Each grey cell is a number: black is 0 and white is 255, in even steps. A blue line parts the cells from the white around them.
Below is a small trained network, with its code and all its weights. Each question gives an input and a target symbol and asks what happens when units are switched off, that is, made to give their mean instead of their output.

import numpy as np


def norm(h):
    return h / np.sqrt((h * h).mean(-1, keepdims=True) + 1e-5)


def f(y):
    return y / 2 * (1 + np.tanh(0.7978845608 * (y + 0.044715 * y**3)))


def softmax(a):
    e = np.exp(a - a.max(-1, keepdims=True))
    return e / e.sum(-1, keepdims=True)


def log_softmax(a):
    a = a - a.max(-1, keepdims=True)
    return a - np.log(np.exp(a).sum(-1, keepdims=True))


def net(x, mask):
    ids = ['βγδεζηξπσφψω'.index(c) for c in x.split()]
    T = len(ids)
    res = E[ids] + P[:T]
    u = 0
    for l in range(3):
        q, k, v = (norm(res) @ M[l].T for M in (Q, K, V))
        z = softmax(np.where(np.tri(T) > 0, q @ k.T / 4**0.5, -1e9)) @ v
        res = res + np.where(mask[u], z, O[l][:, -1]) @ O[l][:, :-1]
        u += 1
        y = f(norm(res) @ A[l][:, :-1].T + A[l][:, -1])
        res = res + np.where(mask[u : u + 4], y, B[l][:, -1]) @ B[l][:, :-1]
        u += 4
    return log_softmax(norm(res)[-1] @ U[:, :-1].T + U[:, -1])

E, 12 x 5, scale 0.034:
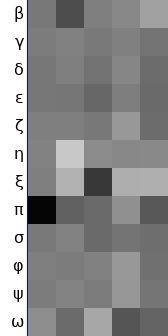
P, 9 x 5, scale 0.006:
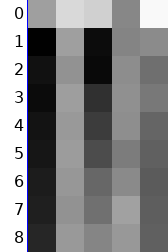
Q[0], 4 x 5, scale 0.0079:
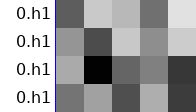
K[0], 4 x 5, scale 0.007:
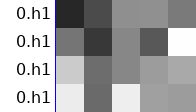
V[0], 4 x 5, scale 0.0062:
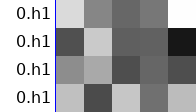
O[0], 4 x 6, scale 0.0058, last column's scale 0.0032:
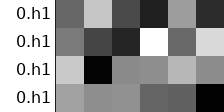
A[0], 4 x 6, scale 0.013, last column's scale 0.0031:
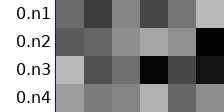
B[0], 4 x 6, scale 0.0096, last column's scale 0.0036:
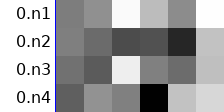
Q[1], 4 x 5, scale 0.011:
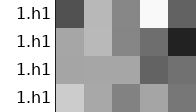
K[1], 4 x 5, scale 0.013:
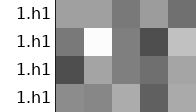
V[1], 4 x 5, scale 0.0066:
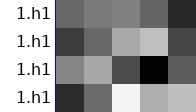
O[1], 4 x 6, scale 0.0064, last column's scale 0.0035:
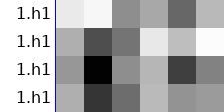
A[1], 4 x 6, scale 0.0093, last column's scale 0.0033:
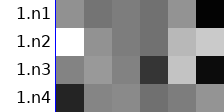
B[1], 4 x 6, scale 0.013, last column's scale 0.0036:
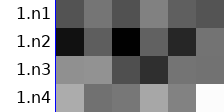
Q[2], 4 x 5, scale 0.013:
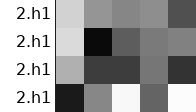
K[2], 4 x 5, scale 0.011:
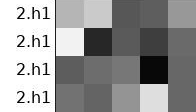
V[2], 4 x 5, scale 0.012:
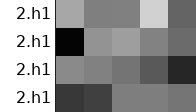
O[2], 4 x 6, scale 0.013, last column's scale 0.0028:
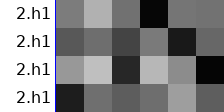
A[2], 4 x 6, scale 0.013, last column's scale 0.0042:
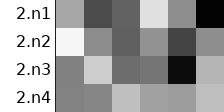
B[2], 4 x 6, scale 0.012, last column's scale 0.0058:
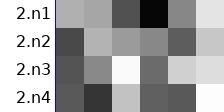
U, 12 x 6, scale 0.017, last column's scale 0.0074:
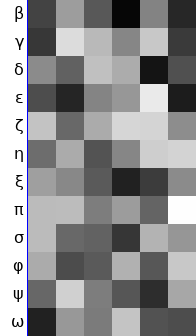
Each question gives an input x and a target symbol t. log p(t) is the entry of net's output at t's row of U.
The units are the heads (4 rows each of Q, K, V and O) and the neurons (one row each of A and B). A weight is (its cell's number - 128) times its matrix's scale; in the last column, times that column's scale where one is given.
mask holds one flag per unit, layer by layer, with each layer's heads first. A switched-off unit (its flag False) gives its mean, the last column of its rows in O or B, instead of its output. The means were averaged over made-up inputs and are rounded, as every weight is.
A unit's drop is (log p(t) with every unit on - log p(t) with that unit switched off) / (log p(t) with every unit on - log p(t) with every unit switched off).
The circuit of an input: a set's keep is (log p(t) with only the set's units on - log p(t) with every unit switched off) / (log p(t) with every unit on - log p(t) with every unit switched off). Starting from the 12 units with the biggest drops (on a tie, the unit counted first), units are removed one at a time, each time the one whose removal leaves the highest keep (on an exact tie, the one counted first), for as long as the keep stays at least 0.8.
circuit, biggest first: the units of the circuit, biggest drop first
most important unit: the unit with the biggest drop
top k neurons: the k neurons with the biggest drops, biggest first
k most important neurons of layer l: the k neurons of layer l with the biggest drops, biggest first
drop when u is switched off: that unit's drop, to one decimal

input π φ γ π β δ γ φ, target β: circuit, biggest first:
2.h1
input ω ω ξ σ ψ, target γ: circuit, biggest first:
2.h1, 2.n3
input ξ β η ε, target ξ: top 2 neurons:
2.n1, 0.n1
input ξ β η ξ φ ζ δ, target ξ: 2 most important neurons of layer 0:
0.n1, 0.n3
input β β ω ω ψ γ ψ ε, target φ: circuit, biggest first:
2.h1, 0.h1, 2.n1
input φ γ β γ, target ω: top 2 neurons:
0.n1, 1.n2
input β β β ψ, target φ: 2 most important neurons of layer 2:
2.n3, 2.n1
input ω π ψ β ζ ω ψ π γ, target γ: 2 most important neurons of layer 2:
2.n3, 2.n4
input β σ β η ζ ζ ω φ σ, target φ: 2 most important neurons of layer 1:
1.n2, 1.n3
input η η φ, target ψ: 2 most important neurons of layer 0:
0.n1, 0.n4
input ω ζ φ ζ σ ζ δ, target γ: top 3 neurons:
2.n3, 0.n3, 2.n4
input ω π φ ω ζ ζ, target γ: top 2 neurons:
2.n3, 0.n3
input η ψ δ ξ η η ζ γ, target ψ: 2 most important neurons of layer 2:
2.n1, 2.n2
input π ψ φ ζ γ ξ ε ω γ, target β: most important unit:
0.h1
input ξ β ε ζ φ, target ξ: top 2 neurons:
2.n1, 0.n1
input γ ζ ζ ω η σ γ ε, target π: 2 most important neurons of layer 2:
2.n1, 2.n2
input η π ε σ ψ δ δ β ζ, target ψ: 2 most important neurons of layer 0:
0.n1, 0.n4
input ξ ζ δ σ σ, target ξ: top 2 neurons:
2.n1, 2.n3
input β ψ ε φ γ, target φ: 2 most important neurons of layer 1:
1.n2, 1.n3
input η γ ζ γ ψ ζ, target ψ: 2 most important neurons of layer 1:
1.n3, 1.n2
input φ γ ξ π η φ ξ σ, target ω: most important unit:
2.h1
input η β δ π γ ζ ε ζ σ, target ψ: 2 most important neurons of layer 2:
2.n1, 2.n2
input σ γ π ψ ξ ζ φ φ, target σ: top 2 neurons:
2.n1, 0.n2
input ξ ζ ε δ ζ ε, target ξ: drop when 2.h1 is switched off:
0.1
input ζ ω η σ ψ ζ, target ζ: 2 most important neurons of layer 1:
1.n3, 1.n4
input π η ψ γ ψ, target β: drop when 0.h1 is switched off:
0.6
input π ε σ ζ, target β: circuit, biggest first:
2.h1
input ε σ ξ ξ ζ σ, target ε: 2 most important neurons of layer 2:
2.n1, 2.n2
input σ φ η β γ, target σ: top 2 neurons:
2.n1, 0.n1
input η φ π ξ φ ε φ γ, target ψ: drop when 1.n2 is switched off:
0.3
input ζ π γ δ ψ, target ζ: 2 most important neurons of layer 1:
1.n3, 1.n4
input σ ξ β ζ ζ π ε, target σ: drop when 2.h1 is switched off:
0.3
